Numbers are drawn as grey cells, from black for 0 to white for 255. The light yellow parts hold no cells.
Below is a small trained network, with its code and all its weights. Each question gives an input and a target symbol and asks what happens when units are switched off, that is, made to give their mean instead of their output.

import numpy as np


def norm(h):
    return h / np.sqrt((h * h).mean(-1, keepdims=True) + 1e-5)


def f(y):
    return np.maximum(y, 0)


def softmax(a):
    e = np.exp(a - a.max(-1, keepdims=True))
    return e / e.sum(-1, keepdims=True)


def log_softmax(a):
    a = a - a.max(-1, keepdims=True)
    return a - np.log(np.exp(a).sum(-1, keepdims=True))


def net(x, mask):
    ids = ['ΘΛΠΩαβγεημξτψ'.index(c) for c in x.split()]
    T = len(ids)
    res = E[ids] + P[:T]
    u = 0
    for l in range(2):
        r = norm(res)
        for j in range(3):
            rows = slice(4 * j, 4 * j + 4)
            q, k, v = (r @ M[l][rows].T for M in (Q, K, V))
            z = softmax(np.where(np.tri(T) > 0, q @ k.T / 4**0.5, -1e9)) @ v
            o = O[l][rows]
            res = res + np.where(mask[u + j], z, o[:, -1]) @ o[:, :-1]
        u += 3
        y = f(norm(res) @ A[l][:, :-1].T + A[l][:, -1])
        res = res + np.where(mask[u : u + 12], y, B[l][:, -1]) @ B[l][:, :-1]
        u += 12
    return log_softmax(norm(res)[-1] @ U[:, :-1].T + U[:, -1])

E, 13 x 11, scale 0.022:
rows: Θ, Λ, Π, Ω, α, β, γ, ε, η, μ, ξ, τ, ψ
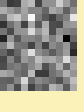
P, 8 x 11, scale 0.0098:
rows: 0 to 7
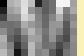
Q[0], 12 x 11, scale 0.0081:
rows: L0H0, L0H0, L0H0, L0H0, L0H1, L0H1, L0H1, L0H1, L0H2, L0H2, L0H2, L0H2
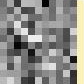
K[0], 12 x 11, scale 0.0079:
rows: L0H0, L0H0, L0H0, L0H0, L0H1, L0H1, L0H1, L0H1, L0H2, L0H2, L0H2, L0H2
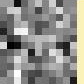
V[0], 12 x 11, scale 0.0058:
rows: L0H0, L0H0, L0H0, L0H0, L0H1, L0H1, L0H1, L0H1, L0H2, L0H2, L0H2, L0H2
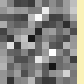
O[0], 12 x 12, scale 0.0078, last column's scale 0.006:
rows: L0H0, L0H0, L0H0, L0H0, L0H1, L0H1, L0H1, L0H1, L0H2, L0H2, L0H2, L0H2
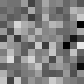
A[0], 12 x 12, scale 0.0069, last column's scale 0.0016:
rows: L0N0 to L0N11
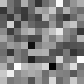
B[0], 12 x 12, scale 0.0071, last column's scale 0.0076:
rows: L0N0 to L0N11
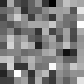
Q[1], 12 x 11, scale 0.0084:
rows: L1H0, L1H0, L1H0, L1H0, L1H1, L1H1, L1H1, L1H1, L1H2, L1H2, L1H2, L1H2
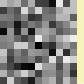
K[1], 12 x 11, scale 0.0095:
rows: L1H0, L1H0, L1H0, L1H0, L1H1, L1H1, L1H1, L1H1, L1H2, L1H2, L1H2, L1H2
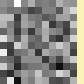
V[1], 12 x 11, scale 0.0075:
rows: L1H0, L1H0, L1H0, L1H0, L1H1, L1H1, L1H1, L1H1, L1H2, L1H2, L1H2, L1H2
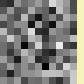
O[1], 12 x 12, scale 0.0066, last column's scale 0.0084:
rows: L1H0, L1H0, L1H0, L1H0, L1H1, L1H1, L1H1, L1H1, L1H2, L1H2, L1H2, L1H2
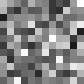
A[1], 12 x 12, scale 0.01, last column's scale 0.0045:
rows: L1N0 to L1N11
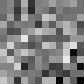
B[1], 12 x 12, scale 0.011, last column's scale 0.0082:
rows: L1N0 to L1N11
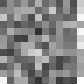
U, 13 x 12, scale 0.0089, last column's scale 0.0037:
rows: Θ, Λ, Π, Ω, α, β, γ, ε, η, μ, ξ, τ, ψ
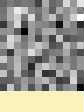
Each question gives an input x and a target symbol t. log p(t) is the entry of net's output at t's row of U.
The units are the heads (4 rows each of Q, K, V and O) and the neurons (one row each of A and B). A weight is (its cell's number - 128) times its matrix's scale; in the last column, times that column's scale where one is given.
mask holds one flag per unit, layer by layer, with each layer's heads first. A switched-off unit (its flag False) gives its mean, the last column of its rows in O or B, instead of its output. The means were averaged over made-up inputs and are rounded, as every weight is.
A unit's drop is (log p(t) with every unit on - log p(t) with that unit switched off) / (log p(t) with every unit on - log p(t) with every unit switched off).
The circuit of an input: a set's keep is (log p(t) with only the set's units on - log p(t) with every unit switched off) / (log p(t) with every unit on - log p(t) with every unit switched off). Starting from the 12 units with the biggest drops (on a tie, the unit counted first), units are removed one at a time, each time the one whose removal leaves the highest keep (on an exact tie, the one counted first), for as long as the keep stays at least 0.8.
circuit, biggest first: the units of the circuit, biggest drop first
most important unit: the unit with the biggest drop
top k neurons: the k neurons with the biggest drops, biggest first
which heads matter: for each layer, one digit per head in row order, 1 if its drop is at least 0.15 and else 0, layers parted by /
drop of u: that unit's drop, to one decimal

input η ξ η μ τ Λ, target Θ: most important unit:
L0H1
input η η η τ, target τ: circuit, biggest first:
[L1H0, L1N5, L1N11]
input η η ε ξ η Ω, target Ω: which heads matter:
000 / 001
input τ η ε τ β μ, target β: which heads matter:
110 / 011
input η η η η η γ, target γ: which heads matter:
001 / 001
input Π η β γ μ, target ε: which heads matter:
111 / 001
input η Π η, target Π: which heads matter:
000 / 010
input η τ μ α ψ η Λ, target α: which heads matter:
110 / 111
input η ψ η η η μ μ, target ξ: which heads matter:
101 / 001
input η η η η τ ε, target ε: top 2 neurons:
[L1N7, L0N1]
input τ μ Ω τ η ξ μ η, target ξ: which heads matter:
111 / 001
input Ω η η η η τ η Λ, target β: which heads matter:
110 / 101
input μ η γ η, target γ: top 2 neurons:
[L0N1, L0N8]
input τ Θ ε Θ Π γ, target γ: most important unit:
L0N10
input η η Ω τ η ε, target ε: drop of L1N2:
0.1
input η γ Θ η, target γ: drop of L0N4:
0.0
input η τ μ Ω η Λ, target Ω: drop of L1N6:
0.1
